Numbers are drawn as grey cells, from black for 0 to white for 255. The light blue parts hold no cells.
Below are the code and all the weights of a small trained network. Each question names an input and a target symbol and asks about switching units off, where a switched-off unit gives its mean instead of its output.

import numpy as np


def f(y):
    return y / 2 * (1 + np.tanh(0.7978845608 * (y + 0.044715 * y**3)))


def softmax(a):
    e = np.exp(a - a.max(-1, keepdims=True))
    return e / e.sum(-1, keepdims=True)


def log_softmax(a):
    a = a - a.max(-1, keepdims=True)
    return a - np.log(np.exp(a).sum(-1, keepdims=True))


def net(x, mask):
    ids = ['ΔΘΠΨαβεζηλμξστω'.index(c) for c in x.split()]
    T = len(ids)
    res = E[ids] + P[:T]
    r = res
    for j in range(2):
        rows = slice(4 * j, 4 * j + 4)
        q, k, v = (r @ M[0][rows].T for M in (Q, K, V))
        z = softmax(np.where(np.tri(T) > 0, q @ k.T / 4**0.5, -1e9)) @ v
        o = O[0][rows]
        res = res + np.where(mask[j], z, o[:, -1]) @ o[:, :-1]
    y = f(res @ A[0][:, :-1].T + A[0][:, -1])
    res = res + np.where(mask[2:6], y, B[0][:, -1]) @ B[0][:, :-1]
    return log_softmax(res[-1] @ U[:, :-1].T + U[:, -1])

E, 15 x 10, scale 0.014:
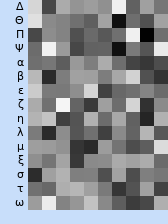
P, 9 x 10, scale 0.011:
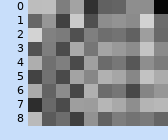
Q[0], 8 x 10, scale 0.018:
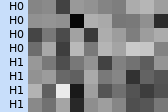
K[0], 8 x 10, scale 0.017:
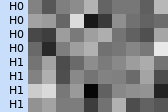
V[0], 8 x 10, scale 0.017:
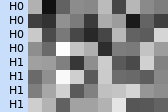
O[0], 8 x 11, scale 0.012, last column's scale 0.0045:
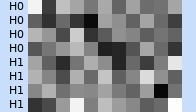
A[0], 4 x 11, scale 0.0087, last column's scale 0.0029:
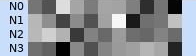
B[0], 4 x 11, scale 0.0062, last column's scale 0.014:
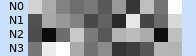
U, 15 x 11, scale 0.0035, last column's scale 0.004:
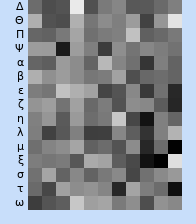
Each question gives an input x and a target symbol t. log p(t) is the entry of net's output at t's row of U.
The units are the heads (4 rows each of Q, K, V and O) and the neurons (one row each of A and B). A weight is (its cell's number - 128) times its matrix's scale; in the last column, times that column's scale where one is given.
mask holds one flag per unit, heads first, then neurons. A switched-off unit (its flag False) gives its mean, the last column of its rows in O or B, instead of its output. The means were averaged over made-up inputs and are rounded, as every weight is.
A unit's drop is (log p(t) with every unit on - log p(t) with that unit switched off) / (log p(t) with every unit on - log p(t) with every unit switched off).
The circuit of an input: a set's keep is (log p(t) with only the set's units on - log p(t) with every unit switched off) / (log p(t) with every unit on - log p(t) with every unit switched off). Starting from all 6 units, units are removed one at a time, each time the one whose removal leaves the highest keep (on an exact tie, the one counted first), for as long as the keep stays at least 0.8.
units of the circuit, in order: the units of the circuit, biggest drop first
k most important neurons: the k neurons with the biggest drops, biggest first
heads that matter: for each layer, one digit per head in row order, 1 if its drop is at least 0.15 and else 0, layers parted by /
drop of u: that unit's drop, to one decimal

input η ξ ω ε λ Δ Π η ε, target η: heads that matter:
11
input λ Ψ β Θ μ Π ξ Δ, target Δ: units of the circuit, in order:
(H0, H1)
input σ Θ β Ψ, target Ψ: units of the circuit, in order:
(H1, H0)
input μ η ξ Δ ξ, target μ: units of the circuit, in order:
(H0, N1, N3)
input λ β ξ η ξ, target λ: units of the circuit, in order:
(H1, H0)
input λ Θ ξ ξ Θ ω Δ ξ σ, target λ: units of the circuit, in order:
(H1, H0)
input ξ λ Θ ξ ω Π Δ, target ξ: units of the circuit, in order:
(H1)
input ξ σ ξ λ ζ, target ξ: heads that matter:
01
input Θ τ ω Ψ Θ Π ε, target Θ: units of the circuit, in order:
(H1, H0)
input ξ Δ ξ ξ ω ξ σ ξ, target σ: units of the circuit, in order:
(H0, N3)
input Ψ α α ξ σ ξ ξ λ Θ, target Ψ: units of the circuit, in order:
(H0, H1)
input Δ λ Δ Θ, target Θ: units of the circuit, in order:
(H0, H1)
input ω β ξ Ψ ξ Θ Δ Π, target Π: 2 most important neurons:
(N2, N0)
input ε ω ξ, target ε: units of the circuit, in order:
(H0)
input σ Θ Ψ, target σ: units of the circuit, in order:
(H0, H1)
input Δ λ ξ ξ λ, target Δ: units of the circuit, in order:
(H1, H0)
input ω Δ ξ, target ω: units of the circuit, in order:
(H0, H1)
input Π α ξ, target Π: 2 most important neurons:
(N2, N1)
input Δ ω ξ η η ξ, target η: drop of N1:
-0.1
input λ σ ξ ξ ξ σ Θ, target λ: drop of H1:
0.4
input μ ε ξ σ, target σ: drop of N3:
0.1
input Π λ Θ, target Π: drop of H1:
0.6
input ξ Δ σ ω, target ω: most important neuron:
(N0)
